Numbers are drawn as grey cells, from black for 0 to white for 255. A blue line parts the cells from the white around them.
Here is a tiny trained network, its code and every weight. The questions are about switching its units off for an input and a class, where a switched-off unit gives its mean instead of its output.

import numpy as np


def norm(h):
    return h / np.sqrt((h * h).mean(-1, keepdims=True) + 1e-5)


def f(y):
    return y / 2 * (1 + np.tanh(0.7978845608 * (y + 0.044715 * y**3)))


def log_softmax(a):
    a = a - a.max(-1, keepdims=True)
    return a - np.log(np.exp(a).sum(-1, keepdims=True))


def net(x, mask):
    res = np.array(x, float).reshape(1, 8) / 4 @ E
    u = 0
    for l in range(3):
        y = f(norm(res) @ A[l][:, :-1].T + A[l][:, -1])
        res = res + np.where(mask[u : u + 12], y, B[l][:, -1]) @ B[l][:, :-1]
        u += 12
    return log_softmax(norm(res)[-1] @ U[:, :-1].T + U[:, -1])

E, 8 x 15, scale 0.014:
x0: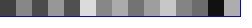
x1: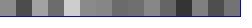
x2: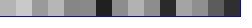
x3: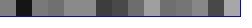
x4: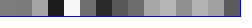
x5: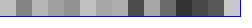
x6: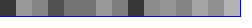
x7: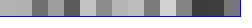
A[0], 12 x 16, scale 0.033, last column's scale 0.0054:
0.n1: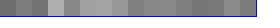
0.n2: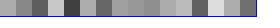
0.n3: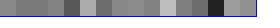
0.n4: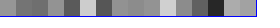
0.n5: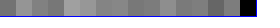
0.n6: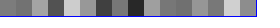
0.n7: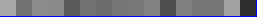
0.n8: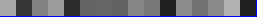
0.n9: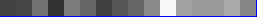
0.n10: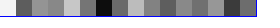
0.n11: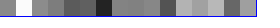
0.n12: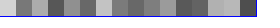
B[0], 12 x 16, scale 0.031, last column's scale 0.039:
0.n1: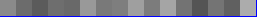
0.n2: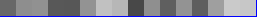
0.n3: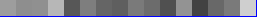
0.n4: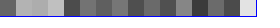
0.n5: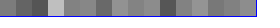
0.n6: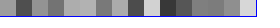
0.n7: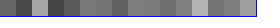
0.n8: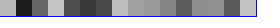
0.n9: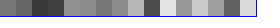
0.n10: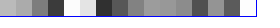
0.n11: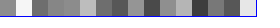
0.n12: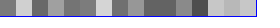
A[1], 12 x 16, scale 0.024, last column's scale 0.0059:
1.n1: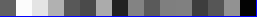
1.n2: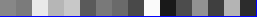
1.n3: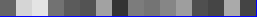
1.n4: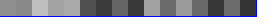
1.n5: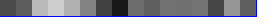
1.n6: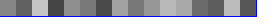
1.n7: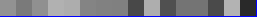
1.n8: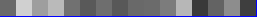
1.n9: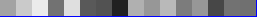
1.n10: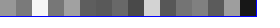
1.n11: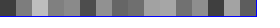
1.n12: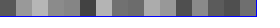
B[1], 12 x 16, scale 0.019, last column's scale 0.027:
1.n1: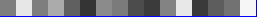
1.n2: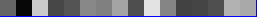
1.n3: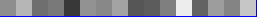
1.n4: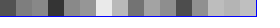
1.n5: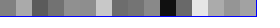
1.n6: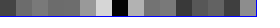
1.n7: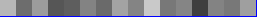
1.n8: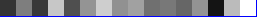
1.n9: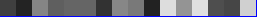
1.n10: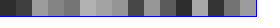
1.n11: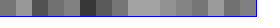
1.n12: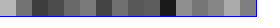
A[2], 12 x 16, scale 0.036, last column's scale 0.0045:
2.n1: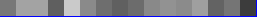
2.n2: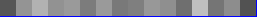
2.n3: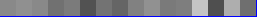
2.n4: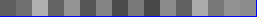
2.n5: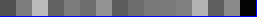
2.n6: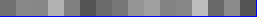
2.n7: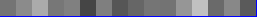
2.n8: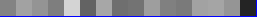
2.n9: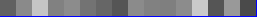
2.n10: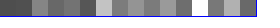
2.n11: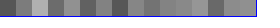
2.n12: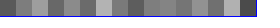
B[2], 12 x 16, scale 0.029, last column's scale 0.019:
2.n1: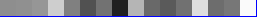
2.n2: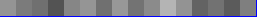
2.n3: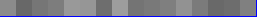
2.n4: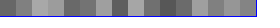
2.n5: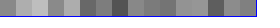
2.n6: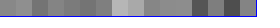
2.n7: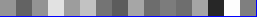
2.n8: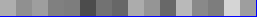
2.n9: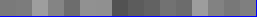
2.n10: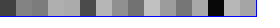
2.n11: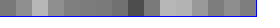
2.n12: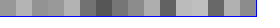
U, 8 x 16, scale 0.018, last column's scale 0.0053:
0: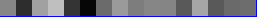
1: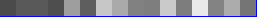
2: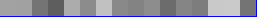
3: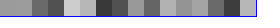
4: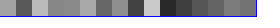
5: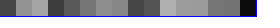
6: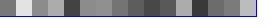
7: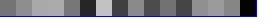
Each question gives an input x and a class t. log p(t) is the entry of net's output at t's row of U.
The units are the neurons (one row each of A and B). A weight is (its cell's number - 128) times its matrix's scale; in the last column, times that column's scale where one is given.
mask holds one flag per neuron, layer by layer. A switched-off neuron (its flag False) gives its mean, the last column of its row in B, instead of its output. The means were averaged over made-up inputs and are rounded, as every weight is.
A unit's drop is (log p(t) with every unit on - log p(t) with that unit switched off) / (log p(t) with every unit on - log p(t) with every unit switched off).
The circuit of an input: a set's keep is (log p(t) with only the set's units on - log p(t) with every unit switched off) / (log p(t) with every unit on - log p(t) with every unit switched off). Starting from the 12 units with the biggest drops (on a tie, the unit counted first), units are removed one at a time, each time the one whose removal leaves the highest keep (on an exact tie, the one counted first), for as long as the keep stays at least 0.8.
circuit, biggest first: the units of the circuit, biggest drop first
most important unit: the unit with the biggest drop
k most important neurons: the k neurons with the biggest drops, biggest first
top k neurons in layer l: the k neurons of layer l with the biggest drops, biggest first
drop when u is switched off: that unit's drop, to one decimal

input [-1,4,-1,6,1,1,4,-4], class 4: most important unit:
0.n6
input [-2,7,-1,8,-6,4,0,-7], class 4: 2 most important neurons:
0.n6, 0.n9
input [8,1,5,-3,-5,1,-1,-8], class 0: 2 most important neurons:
0.n8, 0.n10
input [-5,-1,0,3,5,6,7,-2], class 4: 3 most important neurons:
0.n6, 0.n11, 1.n2
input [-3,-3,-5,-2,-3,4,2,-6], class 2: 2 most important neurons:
0.n12, 0.n4
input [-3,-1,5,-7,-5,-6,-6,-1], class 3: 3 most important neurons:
0.n10, 0.n4, 0.n12
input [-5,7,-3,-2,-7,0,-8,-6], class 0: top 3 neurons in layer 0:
0.n8, 0.n11, 0.n6
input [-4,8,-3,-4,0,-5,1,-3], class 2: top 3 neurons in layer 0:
0.n11, 0.n10, 0.n12
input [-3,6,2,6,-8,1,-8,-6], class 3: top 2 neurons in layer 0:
0.n10, 0.n6
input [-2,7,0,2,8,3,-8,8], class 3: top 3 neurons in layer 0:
0.n10, 0.n2, 0.n8
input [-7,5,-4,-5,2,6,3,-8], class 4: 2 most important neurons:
0.n6, 0.n9
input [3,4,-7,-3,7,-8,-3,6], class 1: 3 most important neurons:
0.n9, 0.n10, 0.n11
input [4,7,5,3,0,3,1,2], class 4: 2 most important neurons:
0.n6, 0.n11
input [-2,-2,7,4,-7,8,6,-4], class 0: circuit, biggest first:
0.n8
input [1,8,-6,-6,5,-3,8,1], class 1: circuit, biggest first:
0.n9, 0.n10
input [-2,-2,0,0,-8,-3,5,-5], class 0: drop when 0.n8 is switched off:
0.6
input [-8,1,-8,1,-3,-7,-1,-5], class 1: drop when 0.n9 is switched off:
0.0
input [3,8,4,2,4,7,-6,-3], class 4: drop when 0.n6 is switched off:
0.2
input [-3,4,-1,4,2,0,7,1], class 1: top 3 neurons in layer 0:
0.n9, 0.n10, 0.n11
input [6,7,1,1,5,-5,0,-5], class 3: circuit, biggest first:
0.n9
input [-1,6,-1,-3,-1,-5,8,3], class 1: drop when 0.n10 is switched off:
0.1
